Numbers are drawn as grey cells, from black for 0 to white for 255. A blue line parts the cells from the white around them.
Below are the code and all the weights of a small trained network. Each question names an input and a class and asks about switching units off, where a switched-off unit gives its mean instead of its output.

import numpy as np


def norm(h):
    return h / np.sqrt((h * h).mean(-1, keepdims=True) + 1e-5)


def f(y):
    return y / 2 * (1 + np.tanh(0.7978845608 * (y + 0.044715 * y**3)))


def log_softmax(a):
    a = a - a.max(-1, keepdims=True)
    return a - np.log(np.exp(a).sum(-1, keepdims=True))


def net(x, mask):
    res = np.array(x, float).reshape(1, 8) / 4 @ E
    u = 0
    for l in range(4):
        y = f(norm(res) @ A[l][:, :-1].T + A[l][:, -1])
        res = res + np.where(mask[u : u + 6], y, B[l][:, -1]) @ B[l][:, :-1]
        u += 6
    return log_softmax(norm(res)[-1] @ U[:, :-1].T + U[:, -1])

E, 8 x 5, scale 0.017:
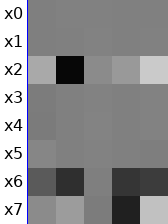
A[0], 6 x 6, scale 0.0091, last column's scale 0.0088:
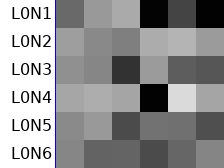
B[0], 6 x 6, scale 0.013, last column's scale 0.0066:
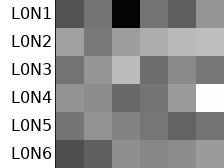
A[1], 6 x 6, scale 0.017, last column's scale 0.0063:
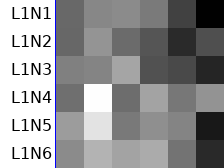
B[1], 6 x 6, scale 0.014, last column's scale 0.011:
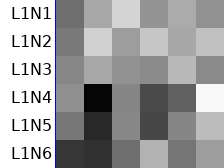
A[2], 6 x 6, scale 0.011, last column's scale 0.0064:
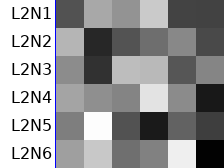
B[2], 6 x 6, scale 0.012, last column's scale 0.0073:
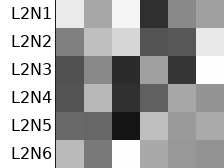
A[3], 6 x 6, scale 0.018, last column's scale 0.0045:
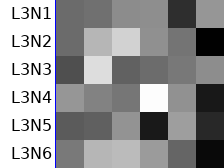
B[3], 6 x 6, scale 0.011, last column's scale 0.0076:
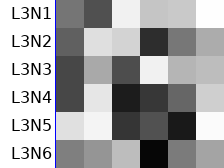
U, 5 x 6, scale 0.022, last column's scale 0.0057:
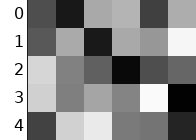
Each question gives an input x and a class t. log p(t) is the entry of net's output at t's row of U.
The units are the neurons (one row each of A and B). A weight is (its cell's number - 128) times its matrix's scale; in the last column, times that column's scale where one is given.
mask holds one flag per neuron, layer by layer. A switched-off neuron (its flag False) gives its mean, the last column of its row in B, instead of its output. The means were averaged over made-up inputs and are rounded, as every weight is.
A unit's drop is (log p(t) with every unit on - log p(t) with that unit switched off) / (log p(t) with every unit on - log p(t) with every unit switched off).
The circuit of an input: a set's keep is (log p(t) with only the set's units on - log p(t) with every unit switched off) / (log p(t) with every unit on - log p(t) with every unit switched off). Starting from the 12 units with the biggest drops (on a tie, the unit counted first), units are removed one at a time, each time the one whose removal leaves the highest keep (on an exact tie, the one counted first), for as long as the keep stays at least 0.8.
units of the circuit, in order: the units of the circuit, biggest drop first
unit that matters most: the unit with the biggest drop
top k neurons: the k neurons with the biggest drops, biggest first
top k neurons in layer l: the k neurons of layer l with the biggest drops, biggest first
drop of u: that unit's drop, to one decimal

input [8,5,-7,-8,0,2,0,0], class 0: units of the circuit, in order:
(L1N4, L3N1)
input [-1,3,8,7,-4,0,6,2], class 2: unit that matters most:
L3N5
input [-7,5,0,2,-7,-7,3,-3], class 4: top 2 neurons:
(L1N4, L0N2)
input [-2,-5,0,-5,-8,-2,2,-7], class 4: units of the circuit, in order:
(L1N4, L2N1)
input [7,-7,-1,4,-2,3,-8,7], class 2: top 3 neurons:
(L1N4, L1N5, L1N2)
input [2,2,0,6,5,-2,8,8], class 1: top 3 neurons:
(L1N4, L0N1, L1N5)
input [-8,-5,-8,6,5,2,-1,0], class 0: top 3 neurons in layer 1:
(L1N4, L1N2, L1N6)
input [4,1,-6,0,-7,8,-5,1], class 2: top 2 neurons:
(L1N5, L3N5)
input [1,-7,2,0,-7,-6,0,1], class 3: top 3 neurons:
(L1N4, L1N5, L2N3)
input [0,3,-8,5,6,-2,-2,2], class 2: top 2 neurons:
(L1N4, L3N5)
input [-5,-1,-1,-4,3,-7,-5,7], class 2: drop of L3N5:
0.1
